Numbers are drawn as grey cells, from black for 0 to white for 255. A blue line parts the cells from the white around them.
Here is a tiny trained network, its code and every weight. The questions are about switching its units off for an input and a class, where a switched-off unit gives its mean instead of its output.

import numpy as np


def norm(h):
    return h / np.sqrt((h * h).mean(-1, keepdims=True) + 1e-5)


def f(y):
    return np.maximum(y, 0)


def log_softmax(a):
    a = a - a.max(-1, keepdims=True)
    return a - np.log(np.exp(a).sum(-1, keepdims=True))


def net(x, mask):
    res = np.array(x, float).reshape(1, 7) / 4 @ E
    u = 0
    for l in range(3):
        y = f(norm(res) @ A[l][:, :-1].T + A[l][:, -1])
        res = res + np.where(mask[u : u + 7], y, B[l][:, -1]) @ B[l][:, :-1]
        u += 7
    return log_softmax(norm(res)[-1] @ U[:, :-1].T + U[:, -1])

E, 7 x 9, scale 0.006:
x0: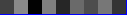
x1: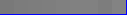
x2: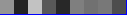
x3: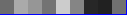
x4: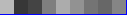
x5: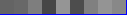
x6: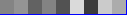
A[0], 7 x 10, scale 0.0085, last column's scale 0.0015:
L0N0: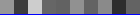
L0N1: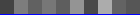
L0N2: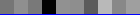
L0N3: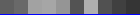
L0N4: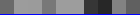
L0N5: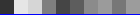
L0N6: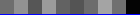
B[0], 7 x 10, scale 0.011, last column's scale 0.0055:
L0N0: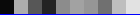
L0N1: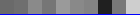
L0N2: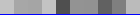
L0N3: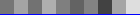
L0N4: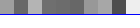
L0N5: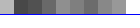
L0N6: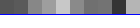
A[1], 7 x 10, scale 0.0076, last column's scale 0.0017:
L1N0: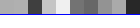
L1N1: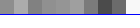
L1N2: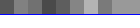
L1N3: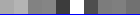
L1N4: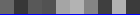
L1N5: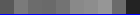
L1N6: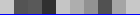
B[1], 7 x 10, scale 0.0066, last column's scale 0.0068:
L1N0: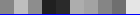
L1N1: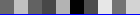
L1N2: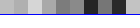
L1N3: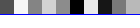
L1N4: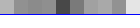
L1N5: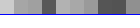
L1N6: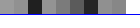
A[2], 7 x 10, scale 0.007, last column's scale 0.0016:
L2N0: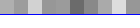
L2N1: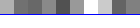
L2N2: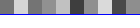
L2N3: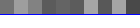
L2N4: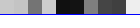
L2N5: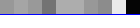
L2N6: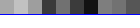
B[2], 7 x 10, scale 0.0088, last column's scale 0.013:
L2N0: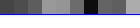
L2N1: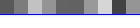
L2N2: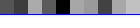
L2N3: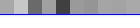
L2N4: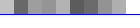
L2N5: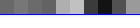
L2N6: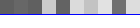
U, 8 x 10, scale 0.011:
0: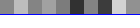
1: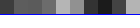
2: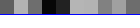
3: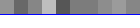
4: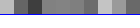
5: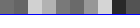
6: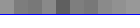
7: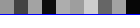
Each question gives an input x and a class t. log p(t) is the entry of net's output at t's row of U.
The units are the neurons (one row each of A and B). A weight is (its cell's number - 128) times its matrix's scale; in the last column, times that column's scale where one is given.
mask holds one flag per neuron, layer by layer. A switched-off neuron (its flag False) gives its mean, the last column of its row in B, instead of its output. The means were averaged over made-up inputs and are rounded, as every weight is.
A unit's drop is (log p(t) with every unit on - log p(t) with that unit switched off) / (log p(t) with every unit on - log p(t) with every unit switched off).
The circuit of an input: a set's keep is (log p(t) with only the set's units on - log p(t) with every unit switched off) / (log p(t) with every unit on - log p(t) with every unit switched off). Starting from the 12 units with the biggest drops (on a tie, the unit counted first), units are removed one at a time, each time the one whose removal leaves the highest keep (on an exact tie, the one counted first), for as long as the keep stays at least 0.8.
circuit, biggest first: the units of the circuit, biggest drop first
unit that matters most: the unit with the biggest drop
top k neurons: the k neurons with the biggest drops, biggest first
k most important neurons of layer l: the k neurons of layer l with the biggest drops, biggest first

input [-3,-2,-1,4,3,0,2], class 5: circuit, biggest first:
L0N4
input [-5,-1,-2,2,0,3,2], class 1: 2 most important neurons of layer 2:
L2N0, L2N5
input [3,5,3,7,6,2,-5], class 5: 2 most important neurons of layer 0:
L0N4, L0N5
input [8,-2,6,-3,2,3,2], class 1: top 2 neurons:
L0N6, L1N0
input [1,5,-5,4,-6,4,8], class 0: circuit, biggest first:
L1N3, L0N2
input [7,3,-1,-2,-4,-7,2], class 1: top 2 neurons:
L0N6, L2N6
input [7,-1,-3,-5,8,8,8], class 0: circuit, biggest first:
L0N2, L2N6, L1N3, L0N5
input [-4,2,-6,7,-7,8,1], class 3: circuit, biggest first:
L2N6, L0N2, L0N5
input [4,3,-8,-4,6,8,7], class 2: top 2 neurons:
L1N0, L0N5
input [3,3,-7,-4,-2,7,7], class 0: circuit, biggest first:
L0N2, L1N3
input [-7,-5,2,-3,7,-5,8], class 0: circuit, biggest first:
L1N3, L2N6
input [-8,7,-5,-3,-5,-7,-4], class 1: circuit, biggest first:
L2N5, L2N0
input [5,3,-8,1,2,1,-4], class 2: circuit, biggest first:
L1N0, L2N2
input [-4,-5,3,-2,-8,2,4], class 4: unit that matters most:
L0N5
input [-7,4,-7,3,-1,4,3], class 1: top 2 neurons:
L2N0, L2N5
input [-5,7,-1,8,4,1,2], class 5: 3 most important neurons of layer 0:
L0N4, L0N5, L0N0
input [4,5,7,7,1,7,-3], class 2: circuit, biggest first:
L0N0, L2N0
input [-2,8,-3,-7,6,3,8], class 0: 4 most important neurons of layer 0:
L0N2, L0N4, L0N5, L0N6
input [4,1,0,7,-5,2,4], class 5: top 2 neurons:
L0N4, L2N6
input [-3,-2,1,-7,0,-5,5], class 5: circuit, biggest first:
L2N1
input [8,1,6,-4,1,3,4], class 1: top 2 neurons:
L0N6, L1N0
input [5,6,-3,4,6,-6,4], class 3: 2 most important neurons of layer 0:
L0N5, L0N4
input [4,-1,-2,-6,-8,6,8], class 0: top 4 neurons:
L0N2, L1N3, L0N1, L2N6
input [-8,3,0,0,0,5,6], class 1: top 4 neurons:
L2N0, L2N5, L1N4, L0N3
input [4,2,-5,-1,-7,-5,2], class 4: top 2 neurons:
L0N5, L0N0
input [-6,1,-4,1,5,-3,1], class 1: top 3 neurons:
L2N5, L0N5, L2N0
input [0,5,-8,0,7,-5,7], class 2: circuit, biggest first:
L1N0
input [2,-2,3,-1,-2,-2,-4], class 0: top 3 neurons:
L0N3, L0N4, L1N0
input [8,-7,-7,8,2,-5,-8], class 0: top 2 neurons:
L0N3, L2N0
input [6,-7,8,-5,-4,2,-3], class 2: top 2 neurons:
L0N0, L2N0
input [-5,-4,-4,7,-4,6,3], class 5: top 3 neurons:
L0N4, L2N6, L0N0
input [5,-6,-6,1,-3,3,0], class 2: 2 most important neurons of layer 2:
L2N2, L2N0
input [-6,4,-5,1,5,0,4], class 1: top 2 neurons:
L2N5, L2N0
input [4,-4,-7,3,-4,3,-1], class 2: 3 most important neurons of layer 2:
L2N2, L2N0, L2N4
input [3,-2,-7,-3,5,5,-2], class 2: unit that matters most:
L0N5
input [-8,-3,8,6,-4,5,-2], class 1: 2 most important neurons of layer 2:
L2N0, L2N5
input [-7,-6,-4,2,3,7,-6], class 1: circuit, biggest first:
L2N0, L2N4
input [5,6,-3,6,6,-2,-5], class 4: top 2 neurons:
L1N3, L0N6
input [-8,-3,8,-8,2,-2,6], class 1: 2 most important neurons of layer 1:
L1N0, L1N2
